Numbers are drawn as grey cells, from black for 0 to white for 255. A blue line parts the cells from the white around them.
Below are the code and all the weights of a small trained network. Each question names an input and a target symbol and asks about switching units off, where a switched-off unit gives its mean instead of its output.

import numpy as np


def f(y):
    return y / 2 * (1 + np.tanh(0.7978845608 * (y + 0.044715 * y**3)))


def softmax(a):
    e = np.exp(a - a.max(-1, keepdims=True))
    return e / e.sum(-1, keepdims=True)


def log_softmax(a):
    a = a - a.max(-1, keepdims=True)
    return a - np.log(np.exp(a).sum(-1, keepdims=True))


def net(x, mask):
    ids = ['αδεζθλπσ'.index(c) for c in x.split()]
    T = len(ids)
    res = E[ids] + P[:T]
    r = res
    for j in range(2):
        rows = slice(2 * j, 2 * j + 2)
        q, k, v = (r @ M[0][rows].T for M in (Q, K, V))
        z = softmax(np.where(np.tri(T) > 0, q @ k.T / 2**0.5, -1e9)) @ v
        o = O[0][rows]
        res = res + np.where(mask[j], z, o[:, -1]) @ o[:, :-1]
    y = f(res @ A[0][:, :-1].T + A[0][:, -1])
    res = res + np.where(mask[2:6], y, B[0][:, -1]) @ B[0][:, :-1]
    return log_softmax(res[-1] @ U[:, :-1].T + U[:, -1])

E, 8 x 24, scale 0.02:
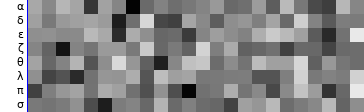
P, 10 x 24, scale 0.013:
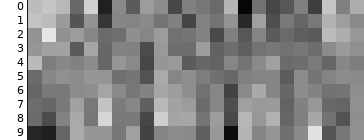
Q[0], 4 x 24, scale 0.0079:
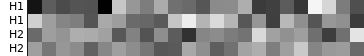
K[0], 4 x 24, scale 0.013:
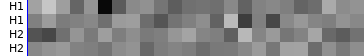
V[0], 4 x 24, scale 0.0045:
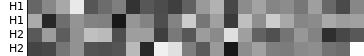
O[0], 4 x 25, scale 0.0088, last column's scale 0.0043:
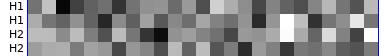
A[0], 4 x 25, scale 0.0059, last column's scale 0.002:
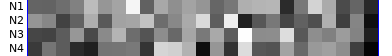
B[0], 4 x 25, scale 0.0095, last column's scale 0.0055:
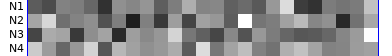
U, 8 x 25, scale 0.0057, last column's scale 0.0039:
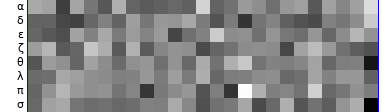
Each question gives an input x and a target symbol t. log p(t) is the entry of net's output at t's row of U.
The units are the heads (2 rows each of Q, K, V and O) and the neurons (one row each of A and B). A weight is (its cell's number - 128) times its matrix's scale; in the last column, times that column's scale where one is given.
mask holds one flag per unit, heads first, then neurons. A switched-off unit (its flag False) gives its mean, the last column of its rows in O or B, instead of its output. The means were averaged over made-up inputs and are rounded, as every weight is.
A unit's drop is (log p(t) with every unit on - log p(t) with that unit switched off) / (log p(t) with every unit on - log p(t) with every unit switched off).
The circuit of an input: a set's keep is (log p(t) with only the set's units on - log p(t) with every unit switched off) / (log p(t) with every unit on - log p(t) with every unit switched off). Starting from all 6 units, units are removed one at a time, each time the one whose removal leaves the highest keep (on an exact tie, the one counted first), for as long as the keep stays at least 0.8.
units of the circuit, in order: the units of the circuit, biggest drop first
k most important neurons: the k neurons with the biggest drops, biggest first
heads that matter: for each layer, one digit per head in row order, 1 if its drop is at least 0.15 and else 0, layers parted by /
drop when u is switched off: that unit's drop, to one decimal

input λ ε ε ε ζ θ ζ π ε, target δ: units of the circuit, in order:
(N1 H1 H2)
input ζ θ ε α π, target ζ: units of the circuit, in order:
(H1 H2)
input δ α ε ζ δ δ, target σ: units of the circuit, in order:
(H2 H1 N3)
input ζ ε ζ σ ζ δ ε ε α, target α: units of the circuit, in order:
(H1 N4)
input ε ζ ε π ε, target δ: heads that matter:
10
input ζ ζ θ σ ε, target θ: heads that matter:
01
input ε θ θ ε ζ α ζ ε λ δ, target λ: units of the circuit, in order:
(H2 H1)
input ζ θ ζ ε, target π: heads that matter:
11
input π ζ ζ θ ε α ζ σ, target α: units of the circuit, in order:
(N4)
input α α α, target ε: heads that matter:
01
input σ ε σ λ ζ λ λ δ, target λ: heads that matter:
11
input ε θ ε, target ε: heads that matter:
01
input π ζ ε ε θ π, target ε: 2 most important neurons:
(N3 N2)
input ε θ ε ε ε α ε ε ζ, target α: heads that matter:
00
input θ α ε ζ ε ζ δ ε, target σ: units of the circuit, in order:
(H1 N3 H2)
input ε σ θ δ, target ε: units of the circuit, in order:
(H2 N3)
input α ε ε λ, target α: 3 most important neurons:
(N4 N3 N2)
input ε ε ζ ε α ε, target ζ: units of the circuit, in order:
(H2 H1)
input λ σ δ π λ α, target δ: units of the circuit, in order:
(H2)
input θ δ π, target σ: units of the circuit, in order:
(H2 N3)
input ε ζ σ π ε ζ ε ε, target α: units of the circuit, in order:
(H1 H2)
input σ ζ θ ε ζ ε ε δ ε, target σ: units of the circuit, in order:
(H1 N3)
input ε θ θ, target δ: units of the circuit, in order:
(H2 N3)
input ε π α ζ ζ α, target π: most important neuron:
(N1)
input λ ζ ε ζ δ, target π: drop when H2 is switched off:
0.6
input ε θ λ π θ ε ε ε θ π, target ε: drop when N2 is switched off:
0.1
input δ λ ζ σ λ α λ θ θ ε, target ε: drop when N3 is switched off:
0.2
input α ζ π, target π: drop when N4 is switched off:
-0.1
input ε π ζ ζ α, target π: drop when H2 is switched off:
0.0
